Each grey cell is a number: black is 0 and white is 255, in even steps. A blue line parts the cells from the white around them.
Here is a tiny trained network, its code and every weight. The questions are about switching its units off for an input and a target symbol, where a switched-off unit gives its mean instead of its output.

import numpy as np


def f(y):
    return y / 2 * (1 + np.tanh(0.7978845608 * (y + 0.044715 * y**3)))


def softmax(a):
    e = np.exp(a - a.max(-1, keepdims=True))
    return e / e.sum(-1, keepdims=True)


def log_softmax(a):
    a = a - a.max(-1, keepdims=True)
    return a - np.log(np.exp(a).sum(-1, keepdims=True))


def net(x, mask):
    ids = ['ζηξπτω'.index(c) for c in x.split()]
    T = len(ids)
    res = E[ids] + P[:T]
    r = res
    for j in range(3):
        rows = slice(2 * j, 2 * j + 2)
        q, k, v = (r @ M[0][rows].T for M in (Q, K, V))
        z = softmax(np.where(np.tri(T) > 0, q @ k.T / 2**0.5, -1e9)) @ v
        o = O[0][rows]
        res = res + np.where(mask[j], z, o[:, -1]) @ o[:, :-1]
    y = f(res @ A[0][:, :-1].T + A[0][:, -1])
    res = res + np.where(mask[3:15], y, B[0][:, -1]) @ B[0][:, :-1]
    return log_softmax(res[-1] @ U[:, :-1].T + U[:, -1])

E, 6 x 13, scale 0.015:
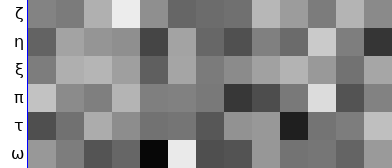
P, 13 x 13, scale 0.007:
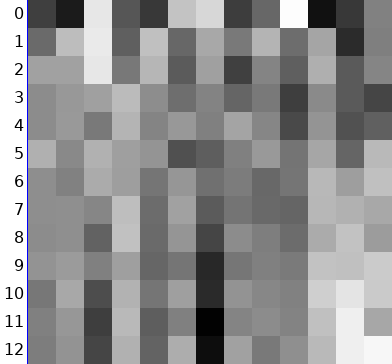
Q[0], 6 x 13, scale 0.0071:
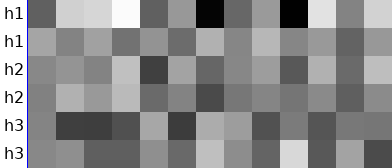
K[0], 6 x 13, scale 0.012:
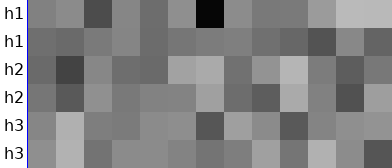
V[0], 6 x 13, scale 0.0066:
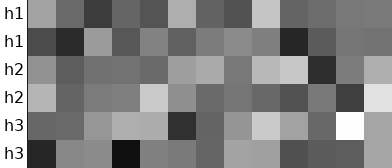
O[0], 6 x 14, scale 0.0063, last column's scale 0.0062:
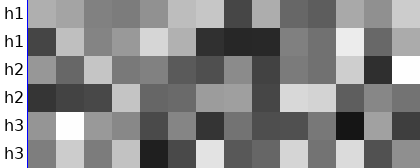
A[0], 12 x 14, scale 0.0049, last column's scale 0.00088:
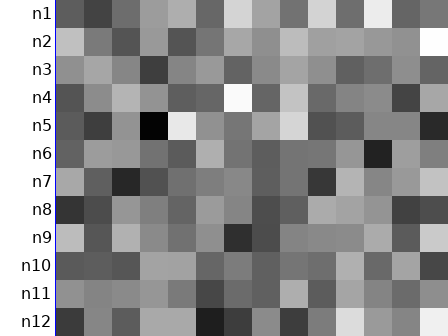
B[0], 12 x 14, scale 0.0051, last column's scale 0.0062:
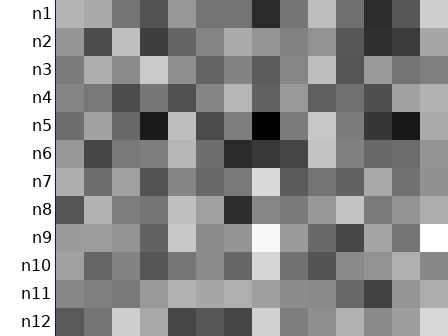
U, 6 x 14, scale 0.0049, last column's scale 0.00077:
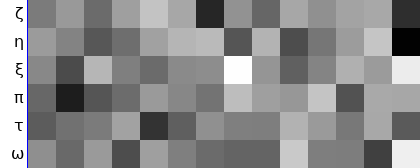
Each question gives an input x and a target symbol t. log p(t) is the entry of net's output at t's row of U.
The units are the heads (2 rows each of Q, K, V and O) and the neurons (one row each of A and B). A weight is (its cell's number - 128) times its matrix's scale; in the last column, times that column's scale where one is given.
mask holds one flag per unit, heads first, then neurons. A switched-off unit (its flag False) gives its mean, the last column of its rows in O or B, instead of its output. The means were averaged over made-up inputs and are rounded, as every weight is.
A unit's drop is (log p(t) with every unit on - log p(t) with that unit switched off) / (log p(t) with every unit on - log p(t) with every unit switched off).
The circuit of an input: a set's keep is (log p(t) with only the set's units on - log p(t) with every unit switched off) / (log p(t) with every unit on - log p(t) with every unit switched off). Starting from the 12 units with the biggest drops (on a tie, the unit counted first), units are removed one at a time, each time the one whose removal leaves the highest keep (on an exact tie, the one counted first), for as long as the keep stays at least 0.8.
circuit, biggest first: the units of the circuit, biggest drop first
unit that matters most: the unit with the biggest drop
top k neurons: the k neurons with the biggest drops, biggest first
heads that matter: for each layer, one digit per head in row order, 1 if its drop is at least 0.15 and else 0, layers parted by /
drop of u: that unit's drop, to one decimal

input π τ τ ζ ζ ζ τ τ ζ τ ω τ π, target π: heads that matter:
011
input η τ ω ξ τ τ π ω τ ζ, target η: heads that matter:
110
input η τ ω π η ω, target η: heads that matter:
110
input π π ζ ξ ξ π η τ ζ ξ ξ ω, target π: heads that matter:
011
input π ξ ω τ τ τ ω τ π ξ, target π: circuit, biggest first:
(h3, h2)
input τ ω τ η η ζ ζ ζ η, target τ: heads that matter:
111
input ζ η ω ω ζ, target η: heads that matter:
100
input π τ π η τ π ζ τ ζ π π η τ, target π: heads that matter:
011
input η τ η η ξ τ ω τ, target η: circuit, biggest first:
(h2, h1, n12)
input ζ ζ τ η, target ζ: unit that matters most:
h3
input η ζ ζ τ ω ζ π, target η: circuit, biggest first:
(h2, h1)
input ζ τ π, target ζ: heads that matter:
101
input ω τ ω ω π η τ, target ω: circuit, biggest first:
(h3, n1, h2)
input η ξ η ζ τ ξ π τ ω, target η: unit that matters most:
h2
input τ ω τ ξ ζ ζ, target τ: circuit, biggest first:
(h3, h2, h1)
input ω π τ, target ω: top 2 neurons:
(n1, n5)
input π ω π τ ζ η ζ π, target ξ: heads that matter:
001
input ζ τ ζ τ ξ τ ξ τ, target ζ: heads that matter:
101
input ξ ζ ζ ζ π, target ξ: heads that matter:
110
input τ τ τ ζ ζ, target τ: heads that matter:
011
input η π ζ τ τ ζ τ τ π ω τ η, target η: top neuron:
(n12)
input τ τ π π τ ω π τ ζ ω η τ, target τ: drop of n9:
0.2
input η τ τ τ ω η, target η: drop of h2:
0.3
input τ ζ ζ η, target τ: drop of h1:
0.2
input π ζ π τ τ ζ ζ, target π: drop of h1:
0.1
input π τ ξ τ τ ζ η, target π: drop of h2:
0.3
